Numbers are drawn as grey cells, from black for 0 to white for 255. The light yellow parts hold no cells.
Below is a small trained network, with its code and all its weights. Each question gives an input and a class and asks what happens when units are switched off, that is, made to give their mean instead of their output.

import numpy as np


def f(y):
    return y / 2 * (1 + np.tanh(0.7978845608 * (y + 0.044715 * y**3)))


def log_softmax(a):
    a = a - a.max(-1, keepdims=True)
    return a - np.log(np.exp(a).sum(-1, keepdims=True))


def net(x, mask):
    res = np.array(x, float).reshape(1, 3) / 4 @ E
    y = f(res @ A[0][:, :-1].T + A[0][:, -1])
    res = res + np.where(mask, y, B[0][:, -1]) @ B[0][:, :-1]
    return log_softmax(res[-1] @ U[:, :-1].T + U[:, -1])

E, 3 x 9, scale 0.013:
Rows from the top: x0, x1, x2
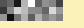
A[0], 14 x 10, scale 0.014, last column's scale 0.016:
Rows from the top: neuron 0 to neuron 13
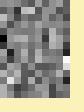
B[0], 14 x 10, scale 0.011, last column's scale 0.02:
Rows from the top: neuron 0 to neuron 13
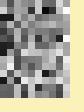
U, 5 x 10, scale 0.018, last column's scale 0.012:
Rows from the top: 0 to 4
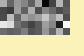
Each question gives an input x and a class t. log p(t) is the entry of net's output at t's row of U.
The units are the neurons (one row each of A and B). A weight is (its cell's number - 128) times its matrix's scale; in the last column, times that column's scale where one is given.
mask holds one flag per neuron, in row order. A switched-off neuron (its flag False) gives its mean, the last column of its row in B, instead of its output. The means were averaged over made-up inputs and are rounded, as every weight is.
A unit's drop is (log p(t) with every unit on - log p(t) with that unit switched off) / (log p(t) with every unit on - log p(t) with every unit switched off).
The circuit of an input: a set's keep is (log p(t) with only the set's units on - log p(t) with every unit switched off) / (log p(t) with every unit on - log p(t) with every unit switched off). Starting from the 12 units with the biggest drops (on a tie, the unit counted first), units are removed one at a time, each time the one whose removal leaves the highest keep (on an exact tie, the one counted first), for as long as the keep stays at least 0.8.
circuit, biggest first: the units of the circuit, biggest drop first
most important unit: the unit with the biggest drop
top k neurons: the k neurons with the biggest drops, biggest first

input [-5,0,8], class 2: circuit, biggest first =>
neuron 7
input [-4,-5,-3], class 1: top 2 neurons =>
neuron 1; neuron 12
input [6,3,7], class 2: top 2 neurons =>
neuron 7; neuron 8
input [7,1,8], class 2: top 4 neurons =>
neuron 7; neuron 8; neuron 3; neuron 10
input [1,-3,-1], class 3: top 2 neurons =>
neuron 5; neuron 6
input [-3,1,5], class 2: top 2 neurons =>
neuron 1; neuron 7
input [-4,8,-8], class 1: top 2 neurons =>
neuron 5; neuron 8
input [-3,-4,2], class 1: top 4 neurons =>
neuron 1; neuron 9; neuron 12; neuron 2
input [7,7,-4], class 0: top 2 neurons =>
neuron 1; neuron 12
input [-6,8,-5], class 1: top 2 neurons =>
neuron 5; neuron 1
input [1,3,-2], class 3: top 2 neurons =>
neuron 2; neuron 12
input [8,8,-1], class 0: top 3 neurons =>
neuron 1; neuron 12; neuron 13
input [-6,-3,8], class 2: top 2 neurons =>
neuron 7; neuron 1
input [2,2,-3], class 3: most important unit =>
neuron 7
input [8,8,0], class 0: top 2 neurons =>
neuron 1; neuron 12
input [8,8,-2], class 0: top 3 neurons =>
neuron 1; neuron 12; neuron 13
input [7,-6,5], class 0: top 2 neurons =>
neuron 1; neuron 5
